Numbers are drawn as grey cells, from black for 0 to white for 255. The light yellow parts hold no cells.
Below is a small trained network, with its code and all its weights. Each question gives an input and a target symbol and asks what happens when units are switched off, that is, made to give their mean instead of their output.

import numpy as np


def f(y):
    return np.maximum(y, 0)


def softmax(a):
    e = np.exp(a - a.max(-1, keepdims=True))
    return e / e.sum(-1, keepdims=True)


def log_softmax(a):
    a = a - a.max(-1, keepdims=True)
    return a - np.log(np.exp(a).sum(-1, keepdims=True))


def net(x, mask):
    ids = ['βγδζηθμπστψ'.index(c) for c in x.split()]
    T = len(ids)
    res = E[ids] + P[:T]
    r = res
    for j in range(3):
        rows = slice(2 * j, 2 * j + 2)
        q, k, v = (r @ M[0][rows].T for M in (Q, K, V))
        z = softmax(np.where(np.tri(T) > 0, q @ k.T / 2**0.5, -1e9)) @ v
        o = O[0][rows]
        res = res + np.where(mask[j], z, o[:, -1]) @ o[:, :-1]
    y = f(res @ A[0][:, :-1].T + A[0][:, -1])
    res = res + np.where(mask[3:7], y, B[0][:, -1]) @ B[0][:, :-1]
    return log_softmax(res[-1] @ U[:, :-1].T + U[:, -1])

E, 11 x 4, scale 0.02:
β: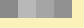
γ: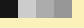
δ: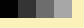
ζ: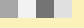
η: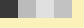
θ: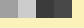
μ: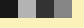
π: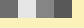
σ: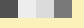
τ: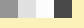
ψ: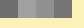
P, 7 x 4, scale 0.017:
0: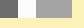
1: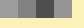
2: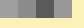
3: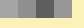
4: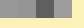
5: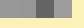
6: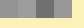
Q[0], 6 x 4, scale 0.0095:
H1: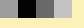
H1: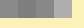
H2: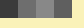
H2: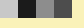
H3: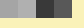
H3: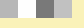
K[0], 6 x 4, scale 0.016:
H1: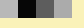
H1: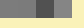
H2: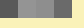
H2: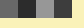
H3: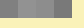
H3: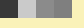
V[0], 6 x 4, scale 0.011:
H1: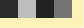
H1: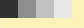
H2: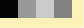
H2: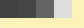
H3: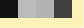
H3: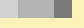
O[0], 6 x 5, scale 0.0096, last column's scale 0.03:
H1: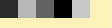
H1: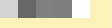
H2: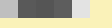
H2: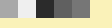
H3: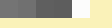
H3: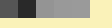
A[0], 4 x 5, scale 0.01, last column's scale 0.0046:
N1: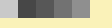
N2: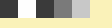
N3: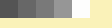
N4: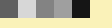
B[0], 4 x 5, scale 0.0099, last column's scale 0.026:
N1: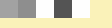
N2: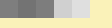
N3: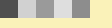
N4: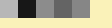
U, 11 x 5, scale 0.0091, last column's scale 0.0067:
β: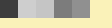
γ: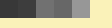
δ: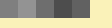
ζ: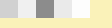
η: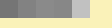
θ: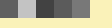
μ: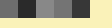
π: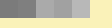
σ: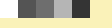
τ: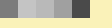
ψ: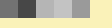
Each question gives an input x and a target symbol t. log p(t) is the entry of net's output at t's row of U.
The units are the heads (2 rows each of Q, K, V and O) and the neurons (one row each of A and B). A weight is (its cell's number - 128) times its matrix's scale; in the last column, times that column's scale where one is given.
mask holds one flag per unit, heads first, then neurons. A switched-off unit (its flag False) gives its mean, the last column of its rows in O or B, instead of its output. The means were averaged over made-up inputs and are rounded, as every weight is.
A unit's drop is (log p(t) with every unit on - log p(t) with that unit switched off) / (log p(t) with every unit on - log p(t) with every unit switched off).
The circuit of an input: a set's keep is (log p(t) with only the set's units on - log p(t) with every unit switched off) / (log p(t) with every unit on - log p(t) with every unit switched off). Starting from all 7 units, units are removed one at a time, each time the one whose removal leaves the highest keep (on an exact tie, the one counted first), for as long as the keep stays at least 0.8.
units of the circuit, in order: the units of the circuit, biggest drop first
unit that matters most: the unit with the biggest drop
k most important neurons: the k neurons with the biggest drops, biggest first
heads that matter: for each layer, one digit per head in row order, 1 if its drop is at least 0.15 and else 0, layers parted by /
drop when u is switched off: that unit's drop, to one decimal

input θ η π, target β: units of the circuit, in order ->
[H2 H1]
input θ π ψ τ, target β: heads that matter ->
110
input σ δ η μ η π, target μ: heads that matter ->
011
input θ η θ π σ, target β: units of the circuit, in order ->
[H1]
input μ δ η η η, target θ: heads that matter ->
100
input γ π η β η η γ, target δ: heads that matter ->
010
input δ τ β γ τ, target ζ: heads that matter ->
101
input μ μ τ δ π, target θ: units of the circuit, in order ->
[H1 N1]
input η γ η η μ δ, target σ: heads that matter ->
011
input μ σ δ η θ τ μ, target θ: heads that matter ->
100
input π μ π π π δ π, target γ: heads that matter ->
110
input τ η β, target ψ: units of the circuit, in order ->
[H3 H1 H2]
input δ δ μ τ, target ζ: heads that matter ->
001
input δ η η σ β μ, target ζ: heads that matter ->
111
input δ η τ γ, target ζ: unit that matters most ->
H3
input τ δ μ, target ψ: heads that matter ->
110
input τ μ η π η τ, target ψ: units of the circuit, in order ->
[H1 H3]
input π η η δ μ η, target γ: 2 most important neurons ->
[N1 N2]
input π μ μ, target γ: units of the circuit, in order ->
[H1 H2]
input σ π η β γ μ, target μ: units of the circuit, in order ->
[H2 H3]
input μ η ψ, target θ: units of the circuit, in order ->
[H1 H2]
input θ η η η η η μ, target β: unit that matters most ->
H2
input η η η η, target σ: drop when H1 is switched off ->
0.8
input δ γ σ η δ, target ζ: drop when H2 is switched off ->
0.2
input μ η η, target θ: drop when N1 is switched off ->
0.2
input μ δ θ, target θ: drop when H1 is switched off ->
0.5
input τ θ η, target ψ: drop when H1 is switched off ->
0.2
